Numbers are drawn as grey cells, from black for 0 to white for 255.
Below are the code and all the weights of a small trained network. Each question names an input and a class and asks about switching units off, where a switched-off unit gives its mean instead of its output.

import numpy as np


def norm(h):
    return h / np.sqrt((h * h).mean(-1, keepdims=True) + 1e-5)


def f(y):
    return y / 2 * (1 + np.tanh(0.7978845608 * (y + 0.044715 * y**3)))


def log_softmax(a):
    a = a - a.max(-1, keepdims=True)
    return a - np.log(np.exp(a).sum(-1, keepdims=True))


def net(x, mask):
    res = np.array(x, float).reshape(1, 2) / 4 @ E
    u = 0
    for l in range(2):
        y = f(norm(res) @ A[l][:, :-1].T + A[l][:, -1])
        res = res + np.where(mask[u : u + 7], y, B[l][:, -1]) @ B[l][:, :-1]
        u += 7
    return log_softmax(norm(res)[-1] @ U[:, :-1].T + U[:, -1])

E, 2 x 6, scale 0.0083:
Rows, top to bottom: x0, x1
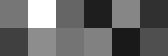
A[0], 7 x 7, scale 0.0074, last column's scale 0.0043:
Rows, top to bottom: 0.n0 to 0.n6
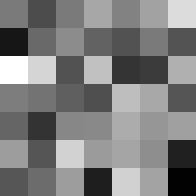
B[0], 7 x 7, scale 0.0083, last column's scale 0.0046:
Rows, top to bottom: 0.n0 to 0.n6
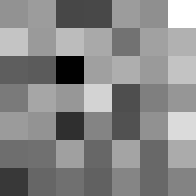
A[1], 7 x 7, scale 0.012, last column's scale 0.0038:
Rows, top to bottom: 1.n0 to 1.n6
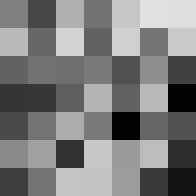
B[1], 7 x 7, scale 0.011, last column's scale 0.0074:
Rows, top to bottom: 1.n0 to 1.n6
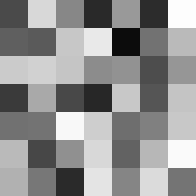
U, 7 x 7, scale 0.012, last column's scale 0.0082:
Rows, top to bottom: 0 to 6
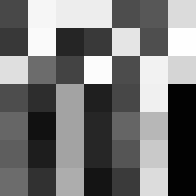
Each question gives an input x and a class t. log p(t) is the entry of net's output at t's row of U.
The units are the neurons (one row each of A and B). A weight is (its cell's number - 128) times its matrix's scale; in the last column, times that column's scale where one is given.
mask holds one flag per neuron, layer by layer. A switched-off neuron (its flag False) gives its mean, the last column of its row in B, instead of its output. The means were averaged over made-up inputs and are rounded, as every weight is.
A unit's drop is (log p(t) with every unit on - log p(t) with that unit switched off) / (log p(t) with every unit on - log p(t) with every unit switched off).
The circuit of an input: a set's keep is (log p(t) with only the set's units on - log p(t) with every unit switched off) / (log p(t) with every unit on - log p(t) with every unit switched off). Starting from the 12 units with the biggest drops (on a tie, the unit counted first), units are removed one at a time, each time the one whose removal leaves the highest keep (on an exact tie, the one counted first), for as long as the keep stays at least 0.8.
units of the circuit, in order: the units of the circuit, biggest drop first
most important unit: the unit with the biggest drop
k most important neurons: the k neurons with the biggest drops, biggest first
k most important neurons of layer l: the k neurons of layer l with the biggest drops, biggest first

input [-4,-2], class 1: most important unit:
1.n0
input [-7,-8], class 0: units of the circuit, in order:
(1.n1 1.n0)
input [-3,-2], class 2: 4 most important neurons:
(0.n0 0.n4 1.n5 1.n3)
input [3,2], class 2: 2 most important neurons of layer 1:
(1.n0 1.n3)
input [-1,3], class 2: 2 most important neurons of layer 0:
(0.n1 0.n5)
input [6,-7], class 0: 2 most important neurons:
(1.n1 0.n4)
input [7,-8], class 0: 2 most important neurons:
(1.n1 0.n0)
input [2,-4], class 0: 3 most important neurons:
(0.n4 0.n2 0.n0)
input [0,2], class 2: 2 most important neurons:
(0.n1 0.n2)
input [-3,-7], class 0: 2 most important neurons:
(1.n1 1.n0)
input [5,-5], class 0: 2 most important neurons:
(0.n4 0.n0)
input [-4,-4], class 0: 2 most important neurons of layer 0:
(0.n2 0.n5)
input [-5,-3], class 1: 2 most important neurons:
(1.n0 0.n4)
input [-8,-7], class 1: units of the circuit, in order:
(1.n0)
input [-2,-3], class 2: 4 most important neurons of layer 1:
(1.n5 1.n3 1.n4 1.n2)
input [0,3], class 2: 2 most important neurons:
(0.n1 1.n0)
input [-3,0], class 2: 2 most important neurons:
(0.n4 0.n0)
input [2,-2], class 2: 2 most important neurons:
(1.n0 0.n3)
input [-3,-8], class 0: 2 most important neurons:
(1.n1 1.n0)
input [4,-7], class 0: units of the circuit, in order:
(1.n1)
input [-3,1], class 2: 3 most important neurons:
(0.n4 0.n0 1.n5)
